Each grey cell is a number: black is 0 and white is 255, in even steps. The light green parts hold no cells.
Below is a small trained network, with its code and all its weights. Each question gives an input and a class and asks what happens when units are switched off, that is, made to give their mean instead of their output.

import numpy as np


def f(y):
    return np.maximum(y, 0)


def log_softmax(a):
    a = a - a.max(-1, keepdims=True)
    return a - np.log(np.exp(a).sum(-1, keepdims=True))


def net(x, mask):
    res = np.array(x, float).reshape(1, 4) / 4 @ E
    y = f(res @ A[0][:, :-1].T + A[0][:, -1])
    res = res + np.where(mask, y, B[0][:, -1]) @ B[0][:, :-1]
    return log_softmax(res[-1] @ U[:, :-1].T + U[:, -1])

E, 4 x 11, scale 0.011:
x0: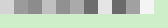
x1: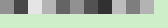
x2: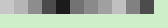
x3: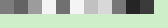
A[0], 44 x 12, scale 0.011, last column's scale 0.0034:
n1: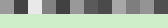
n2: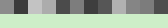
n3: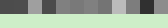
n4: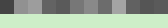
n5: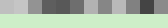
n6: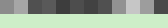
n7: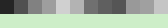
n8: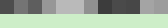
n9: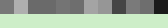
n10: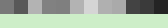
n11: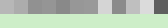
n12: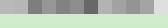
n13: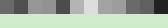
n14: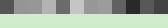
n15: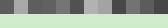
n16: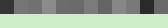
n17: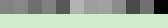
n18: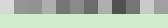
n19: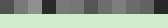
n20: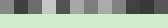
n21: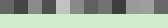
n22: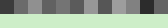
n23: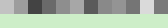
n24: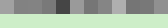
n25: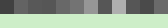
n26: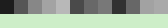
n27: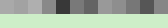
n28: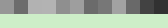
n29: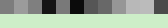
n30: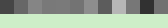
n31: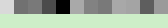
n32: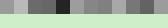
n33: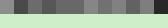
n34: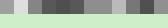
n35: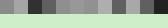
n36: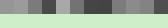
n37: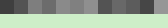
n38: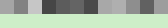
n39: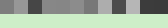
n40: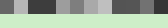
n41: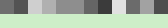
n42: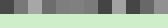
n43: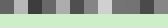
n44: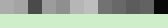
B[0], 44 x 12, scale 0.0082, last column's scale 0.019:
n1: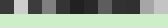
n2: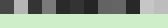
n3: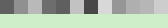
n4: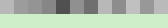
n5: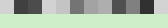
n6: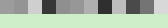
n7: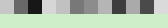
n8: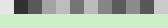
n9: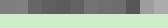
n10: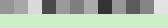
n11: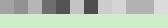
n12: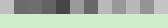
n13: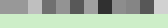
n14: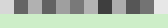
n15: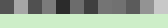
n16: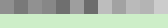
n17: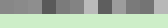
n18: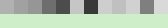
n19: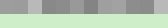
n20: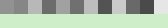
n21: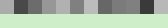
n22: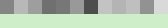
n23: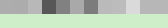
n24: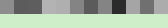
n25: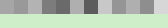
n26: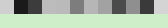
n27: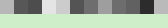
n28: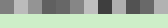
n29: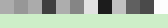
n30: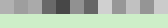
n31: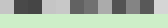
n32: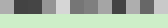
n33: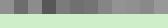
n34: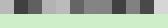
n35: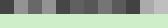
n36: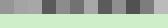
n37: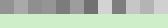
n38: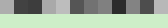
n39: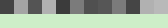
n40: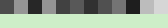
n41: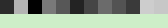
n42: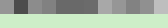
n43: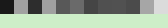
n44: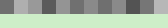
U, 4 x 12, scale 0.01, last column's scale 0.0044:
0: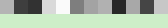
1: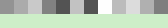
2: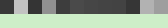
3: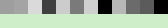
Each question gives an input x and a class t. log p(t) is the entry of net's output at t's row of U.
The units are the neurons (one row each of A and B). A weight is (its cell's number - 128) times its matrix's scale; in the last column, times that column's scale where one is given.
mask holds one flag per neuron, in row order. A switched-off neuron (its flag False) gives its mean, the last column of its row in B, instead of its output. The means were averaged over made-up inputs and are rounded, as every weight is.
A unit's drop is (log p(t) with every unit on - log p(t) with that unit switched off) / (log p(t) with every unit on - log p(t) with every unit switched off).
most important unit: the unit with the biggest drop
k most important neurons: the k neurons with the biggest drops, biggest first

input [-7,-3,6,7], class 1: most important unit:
n3
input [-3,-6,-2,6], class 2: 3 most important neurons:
[n40; n43; n29]
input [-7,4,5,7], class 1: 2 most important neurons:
[n3; n30]
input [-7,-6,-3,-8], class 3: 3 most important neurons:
[n29; n6; n36]
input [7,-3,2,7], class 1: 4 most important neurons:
[n18; n11; n29; n12]
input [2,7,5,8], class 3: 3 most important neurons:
[n20; n10; n14]
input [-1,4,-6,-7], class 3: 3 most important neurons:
[n29; n6; n36]
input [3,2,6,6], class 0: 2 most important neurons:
[n31; n27]
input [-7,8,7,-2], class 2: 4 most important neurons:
[n1; n2; n41; n26]
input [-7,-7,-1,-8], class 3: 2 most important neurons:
[n29; n6]
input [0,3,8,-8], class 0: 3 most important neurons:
[n31; n38; n5]
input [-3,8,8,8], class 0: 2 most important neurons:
[n31; n27]
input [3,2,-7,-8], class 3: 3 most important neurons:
[n29; n6; n36]
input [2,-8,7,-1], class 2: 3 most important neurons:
[n40; n43; n35]
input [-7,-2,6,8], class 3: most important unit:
n10
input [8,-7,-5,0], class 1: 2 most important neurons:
[n11; n18]
